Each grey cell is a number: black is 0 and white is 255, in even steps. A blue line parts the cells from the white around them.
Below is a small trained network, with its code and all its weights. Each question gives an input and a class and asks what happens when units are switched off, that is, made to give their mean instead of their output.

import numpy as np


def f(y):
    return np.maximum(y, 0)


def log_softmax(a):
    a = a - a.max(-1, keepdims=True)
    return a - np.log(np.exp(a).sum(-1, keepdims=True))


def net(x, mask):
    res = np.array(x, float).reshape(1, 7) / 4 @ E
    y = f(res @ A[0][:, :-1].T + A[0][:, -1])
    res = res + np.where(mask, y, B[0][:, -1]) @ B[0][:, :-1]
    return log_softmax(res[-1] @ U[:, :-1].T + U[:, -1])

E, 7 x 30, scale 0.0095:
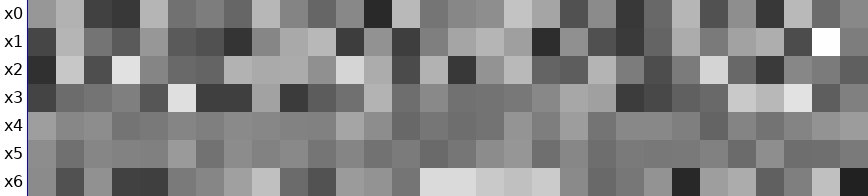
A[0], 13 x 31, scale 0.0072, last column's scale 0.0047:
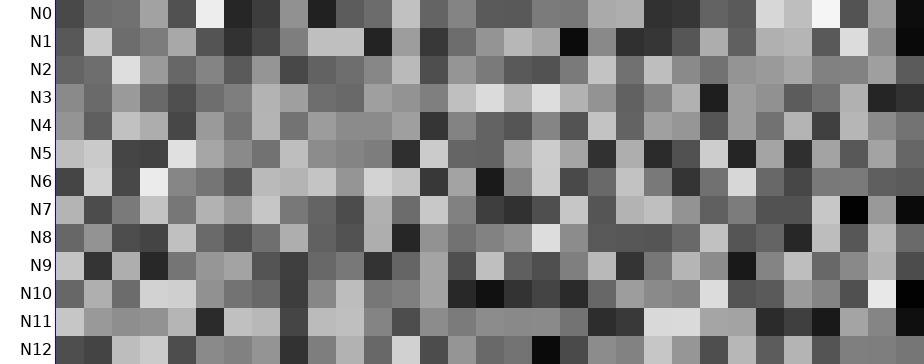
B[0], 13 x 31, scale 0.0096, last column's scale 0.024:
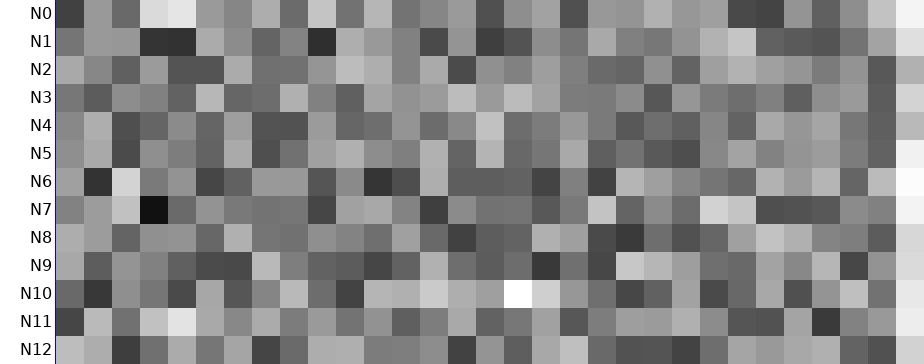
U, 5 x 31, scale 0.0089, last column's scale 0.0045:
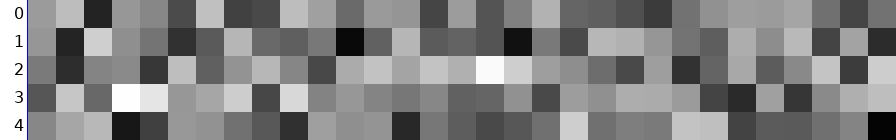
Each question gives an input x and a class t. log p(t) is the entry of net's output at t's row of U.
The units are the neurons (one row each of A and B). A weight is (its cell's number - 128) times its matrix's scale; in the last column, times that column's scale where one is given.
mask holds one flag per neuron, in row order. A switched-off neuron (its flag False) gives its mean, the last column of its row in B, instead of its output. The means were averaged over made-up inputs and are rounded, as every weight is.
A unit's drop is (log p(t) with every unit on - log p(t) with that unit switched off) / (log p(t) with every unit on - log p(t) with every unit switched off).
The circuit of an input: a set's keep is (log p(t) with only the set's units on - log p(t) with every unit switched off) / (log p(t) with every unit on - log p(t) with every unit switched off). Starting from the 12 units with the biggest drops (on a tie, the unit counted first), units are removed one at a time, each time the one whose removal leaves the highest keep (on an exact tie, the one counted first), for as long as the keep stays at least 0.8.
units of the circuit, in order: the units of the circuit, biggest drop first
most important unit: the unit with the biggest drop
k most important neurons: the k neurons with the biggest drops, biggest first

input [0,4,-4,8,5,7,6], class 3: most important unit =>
N0
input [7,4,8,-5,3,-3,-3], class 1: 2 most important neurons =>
[N6, N12]
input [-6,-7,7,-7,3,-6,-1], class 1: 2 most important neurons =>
[N6, N0]
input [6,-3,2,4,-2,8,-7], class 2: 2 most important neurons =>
[N10, N12]
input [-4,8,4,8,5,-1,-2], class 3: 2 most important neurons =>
[N0, N7]
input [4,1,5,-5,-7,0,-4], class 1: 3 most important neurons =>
[N6, N0, N12]
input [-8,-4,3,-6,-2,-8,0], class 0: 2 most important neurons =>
[N12, N0]
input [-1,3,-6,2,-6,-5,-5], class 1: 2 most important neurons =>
[N9, N3]
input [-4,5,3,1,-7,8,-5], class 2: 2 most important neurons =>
[N10, N7]
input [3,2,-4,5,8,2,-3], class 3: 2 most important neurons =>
[N0, N6]
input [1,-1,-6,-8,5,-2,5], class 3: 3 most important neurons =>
[N11, N6, N10]
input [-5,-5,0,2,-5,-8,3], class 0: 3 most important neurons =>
[N12, N1, N10]
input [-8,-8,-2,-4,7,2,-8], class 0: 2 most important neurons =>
[N12, N4]
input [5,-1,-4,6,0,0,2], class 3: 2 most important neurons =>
[N0, N12]
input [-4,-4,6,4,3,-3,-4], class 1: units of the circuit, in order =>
[N6]
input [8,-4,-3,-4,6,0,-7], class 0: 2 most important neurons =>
[N5, N8]
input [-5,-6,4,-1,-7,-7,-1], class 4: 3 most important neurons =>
[N7, N5, N8]
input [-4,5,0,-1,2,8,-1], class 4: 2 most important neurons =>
[N1, N5]
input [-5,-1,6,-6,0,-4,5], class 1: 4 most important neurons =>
[N6, N0, N10, N5]
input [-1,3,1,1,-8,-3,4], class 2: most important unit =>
N7
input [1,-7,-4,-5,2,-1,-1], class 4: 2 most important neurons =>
[N7, N0]
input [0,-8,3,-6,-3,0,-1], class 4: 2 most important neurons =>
[N7, N0]
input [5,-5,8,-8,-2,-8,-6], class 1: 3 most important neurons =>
[N6, N0, N10]
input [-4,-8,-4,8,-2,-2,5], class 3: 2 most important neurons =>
[N0, N1]
